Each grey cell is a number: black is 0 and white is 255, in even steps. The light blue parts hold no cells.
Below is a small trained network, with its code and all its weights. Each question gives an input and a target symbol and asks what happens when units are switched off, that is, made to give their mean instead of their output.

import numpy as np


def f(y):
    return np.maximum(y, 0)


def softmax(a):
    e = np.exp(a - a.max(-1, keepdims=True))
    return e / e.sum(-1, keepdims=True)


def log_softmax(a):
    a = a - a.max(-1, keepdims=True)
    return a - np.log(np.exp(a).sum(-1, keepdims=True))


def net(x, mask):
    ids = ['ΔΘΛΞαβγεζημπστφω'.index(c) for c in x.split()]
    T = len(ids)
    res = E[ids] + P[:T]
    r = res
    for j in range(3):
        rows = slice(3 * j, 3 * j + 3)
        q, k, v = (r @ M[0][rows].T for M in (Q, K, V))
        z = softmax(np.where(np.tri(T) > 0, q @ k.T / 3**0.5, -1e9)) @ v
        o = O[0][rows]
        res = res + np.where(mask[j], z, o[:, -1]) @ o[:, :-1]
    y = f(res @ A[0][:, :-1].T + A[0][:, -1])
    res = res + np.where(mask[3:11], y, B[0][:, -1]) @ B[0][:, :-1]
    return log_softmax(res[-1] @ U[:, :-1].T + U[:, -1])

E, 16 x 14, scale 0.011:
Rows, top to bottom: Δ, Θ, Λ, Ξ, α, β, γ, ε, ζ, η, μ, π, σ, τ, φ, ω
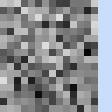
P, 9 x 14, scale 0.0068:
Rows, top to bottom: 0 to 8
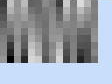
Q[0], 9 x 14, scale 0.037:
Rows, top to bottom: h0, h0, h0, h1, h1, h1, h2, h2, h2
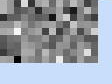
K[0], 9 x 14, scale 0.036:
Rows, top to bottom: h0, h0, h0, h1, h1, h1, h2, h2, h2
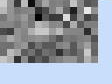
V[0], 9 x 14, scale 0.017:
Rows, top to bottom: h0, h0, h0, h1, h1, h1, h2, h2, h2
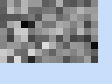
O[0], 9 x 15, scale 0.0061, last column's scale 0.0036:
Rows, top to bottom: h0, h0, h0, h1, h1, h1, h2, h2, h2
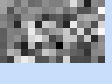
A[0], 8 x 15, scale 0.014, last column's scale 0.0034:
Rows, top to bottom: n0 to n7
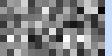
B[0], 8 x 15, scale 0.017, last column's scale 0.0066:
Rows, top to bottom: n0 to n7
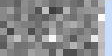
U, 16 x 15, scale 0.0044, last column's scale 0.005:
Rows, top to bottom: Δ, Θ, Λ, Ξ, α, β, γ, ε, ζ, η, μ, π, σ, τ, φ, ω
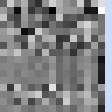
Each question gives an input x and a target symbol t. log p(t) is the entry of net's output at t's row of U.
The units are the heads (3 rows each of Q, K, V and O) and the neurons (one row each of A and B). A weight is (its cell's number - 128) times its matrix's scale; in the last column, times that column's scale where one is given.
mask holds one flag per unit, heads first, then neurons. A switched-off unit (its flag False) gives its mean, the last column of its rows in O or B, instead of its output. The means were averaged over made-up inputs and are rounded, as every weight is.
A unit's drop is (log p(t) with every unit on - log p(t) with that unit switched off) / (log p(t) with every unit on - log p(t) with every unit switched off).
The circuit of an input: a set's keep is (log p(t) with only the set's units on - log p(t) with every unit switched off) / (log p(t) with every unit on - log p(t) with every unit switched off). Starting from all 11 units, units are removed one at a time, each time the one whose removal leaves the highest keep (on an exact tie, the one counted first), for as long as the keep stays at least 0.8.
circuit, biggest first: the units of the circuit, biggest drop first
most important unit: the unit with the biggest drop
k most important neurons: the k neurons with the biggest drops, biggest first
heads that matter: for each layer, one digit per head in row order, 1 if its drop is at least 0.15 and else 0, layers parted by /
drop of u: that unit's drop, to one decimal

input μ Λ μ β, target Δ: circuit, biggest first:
h1
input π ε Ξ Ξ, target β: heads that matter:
010
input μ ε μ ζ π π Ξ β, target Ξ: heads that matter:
110
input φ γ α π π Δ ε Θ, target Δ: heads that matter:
001
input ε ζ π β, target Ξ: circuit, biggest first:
h0; n0
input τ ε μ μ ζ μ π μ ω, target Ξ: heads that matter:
110
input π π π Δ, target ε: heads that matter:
001
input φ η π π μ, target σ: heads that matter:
000
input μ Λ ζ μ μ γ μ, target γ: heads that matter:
011
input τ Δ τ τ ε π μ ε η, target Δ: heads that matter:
000
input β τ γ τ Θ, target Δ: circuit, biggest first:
n5; h0
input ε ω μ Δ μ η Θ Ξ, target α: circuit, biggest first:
h2; h1
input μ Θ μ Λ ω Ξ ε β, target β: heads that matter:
010
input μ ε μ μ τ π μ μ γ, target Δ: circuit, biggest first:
n3
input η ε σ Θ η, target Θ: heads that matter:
100
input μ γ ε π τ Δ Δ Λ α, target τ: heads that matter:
011
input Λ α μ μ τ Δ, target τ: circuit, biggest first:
h1; h2
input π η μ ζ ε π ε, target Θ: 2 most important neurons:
n5; n2
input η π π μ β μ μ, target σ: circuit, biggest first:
n4; h2; h1
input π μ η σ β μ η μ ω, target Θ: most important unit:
n6
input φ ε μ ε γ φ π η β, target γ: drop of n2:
0.0
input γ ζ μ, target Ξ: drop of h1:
0.2
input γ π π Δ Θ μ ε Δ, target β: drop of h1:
0.7
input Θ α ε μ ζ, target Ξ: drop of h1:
0.3
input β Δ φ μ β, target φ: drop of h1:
0.2
